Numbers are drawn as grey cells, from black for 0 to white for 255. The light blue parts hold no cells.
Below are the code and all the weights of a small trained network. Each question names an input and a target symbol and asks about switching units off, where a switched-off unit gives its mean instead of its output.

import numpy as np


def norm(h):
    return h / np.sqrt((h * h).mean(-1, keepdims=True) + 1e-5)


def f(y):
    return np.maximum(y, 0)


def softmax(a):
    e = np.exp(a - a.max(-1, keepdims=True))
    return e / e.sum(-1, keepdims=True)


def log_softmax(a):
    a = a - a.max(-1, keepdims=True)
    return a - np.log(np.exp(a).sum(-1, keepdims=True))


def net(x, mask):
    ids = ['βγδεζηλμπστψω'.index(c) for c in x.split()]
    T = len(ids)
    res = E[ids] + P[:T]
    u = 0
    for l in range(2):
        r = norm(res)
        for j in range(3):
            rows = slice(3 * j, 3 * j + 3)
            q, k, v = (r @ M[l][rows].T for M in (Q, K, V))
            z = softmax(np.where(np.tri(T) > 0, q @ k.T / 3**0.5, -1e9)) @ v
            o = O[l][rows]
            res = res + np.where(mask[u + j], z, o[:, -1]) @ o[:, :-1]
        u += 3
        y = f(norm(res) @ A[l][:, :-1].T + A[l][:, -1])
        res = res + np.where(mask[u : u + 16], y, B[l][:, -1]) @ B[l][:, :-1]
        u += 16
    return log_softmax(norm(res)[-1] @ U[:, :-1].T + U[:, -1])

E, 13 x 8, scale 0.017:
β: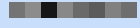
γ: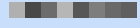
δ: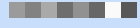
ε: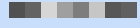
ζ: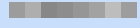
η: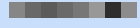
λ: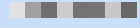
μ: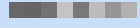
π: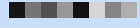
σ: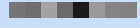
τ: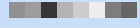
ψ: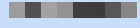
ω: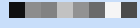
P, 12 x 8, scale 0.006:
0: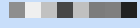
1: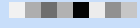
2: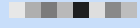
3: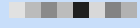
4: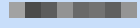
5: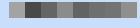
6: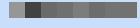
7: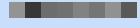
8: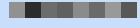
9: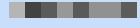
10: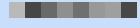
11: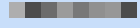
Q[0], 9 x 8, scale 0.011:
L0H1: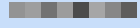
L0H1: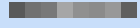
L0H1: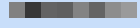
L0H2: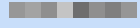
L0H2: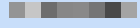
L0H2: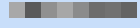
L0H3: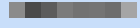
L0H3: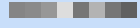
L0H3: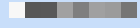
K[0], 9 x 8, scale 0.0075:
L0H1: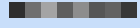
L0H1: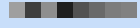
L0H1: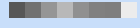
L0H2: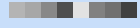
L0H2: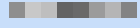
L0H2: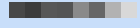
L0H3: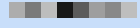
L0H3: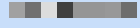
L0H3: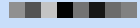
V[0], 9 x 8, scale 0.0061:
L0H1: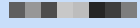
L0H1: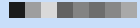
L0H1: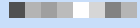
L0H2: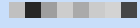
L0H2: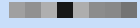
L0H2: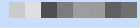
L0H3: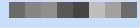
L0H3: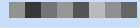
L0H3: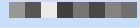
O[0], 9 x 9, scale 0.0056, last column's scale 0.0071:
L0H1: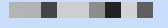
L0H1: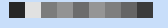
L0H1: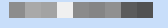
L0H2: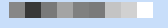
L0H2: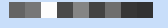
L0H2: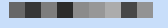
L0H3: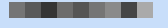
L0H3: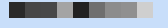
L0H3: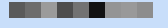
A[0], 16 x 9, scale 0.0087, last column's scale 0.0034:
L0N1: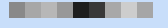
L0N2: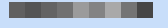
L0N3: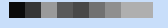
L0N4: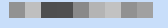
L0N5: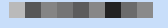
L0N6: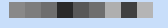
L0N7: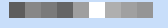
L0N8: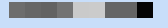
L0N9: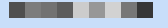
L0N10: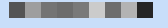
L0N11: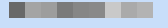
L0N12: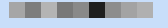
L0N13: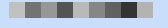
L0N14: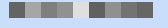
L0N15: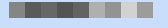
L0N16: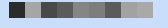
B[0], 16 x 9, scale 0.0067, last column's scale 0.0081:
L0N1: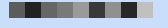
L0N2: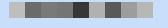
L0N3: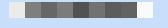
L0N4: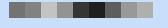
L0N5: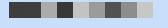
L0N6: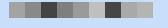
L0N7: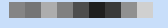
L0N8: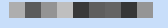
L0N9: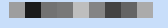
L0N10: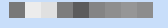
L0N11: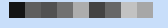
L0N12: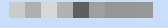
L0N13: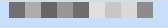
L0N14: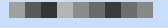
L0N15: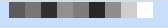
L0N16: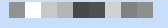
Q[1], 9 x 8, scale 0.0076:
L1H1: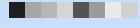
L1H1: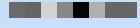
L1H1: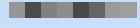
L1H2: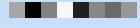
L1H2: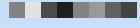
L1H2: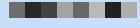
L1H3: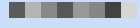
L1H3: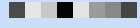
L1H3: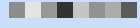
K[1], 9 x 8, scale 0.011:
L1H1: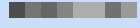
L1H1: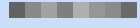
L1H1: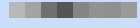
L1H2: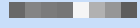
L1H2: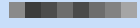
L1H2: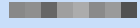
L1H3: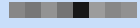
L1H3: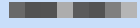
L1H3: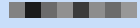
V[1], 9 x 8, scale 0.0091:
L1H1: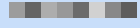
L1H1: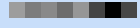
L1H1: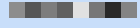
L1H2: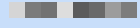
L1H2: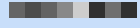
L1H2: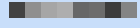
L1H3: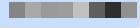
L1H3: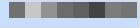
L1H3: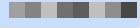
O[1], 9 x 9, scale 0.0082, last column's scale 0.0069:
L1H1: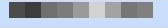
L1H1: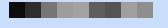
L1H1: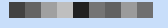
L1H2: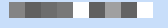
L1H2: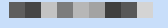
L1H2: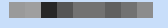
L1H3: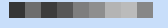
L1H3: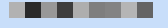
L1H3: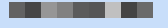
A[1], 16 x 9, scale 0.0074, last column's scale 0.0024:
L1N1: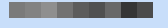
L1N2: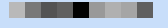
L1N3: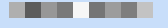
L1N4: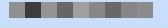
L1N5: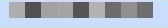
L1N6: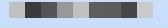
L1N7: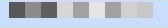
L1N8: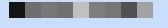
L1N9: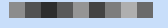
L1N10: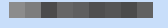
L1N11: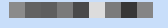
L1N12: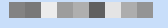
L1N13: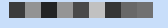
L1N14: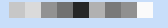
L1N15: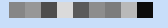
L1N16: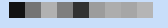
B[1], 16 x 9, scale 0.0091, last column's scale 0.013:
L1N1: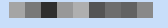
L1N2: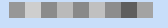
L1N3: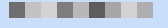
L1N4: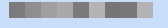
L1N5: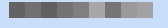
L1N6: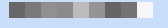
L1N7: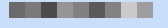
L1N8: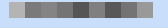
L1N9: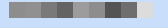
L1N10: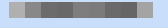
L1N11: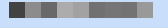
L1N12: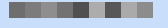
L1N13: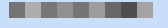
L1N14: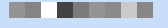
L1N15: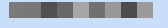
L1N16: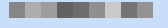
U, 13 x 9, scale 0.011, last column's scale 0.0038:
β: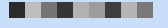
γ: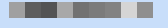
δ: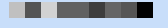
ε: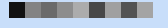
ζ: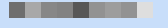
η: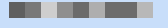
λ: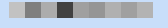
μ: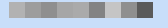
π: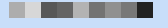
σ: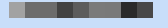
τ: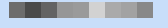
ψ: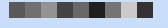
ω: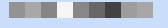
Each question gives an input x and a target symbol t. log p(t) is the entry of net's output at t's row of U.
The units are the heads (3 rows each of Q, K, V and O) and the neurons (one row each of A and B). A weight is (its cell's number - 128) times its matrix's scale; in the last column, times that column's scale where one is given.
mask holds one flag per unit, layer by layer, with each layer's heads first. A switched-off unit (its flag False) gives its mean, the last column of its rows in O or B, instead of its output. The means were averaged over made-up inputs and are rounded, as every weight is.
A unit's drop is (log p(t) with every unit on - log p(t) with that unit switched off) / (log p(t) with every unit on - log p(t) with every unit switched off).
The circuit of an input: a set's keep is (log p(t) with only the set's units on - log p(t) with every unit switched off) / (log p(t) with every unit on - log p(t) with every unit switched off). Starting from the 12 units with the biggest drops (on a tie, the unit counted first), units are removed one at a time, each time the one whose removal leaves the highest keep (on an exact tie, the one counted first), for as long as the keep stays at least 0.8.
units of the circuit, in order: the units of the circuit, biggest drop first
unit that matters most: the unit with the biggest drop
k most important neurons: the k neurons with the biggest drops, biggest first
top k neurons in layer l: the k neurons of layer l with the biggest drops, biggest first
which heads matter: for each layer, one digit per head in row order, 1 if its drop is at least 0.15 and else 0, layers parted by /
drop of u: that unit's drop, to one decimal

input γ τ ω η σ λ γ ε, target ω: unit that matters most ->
L1H3
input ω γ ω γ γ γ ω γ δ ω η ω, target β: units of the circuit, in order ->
L1H3, L1H2, L0H1, L0N11
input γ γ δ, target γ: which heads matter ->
100 / 010
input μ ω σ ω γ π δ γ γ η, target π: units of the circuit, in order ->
L0H1, L1H2, L1H1, L0H2
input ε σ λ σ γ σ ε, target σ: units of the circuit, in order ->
L1H2, L0H1, L0N3
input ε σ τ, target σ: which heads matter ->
100 / 011
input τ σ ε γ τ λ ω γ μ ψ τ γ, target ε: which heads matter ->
010 / 001
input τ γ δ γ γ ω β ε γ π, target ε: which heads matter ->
110 / 011
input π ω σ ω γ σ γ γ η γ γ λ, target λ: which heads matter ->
110 / 001
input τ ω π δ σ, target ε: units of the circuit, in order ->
L0H1, L0N1
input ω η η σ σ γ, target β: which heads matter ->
000 / 001
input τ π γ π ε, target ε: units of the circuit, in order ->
L1H3, L1H2, L0H1, L0N15
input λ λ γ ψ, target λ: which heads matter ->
000 / 110
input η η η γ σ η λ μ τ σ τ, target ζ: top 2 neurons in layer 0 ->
L0N13, L0N3
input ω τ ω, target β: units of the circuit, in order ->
L1H3, L1H2, L0N11
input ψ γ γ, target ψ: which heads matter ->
101 / 100
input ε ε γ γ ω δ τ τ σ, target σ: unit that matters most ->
L1H2
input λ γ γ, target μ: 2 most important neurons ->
L0N13, L1N3
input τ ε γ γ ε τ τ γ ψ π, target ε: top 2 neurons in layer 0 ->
L0N8, L0N7
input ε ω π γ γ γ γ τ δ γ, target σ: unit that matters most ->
L1H2
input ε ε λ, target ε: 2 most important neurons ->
L0N15, L0N1
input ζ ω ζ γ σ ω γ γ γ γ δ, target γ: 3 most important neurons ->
L0N11, L0N13, L0N3
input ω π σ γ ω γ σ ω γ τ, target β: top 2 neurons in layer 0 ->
L0N14, L0N9
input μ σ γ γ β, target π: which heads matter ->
000 / 100
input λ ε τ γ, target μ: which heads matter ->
000 / 110
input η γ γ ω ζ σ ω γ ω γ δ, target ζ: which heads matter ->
010 / 010
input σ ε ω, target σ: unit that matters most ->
L0H1
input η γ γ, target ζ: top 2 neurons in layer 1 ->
L1N16, L1N6
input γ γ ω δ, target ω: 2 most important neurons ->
L0N5, L0N6
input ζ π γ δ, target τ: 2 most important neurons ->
L0N9, L0N15
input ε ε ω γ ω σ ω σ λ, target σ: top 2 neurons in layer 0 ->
L0N1, L0N15
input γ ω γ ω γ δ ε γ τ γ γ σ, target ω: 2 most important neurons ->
L0N3, L1N2
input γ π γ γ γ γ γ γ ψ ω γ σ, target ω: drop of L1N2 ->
0.3
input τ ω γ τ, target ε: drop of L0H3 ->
0.1
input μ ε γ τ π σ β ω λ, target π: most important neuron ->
L0N3
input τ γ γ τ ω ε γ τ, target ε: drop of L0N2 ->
-0.1
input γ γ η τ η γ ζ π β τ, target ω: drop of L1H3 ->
0.3
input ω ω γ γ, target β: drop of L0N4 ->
0.0
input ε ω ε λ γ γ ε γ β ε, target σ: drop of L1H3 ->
0.3
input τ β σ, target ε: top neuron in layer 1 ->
L1N11
